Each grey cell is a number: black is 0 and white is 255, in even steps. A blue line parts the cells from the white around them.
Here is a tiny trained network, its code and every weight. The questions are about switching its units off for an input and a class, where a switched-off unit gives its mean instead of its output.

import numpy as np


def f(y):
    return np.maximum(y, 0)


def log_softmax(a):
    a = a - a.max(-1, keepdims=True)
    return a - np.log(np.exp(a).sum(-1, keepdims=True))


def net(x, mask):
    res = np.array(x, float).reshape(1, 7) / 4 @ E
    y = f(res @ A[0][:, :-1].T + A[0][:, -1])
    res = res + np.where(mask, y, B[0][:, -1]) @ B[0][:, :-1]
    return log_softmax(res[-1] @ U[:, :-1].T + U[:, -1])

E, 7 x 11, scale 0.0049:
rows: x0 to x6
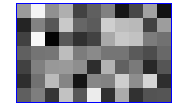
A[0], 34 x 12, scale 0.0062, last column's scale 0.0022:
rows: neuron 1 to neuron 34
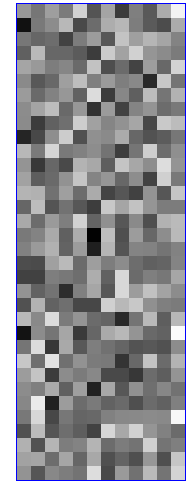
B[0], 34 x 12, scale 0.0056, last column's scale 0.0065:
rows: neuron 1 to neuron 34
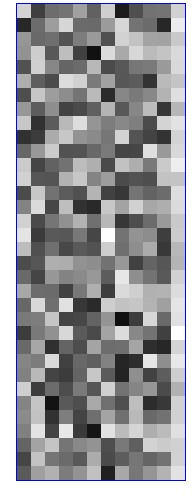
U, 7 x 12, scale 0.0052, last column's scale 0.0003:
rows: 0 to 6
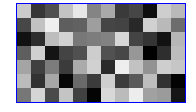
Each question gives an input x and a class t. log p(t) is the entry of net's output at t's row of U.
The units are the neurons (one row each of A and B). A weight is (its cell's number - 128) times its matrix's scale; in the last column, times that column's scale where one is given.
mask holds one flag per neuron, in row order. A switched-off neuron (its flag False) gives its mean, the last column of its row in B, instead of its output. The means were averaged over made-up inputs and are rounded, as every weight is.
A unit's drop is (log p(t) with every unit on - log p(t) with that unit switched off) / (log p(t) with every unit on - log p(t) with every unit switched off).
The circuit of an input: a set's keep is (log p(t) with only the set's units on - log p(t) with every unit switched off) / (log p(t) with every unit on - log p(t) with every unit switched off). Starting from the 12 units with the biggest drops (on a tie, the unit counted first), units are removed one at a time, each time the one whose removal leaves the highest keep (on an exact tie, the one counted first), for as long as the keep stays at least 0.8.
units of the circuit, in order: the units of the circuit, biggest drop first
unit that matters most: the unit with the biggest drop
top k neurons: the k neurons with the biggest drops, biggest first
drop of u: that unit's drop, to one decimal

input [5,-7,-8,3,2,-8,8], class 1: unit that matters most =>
neuron 26
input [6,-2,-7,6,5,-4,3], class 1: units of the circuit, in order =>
neuron 26; neuron 23
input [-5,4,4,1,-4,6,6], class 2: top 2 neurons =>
neuron 10; neuron 20
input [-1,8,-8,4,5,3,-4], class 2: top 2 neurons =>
neuron 10; neuron 2
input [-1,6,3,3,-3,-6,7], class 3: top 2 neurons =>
neuron 29; neuron 25
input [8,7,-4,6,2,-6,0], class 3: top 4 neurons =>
neuron 25; neuron 29; neuron 27; neuron 9
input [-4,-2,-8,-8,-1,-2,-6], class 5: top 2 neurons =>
neuron 26; neuron 23
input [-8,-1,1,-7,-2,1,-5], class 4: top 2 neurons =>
neuron 12; neuron 21
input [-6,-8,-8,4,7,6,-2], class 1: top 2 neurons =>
neuron 32; neuron 34
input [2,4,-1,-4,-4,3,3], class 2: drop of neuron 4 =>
0.1
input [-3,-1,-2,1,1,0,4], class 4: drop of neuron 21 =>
-0.1
